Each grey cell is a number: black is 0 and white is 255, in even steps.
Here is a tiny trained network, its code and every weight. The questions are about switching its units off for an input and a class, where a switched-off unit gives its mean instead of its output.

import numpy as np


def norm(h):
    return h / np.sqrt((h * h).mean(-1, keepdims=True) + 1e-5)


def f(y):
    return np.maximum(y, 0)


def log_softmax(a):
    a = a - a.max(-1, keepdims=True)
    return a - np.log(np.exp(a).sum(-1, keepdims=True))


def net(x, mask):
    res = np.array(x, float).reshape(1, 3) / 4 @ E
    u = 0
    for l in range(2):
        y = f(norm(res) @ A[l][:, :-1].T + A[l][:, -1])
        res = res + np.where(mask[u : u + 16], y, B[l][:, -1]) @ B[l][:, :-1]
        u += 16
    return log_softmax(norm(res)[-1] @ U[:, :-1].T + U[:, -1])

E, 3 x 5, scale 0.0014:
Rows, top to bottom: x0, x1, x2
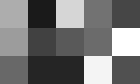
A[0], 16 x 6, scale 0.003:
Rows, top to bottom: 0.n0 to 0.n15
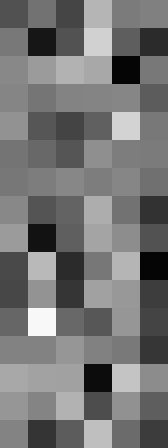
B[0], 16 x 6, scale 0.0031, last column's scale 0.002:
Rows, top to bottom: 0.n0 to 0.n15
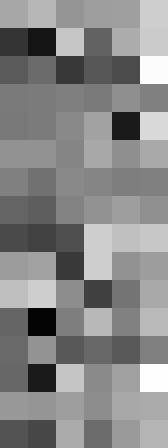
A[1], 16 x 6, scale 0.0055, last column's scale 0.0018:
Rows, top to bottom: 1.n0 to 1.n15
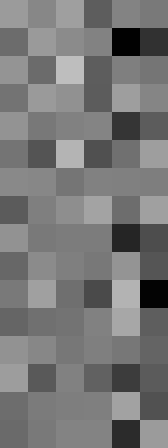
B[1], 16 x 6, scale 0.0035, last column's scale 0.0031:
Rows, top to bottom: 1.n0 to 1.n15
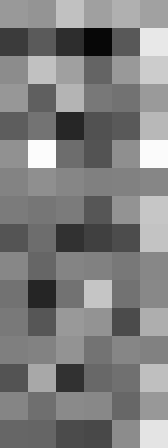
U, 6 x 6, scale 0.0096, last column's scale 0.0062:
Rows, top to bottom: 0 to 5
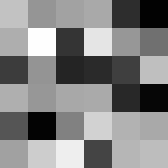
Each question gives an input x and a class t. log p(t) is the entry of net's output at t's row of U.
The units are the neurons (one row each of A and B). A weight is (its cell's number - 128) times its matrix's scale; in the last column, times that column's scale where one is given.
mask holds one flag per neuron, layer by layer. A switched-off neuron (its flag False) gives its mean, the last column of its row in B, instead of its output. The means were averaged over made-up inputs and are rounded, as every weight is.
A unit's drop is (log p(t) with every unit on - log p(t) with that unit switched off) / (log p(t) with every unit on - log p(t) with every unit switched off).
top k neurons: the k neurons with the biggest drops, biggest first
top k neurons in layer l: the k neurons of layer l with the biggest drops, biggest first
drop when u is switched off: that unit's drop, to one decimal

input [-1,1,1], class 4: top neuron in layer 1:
[1.n5]
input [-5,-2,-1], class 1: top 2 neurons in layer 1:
[1.n1; 1.n15]
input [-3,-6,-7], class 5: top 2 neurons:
[0.n4; 0.n13]
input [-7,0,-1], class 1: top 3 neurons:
[0.n9; 1.n1; 0.n1]
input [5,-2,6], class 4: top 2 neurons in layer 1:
[1.n1; 1.n8]
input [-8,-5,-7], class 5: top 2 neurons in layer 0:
[0.n8; 0.n2]
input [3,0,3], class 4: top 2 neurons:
[0.n8; 1.n1]
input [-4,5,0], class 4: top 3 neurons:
[1.n5; 0.n13; 1.n2]
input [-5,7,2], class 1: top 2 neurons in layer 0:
[0.n1; 0.n4]
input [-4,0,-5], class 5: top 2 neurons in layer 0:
[0.n13; 0.n8]
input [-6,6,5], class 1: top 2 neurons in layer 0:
[0.n13; 0.n10]
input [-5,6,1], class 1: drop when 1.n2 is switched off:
-0.1
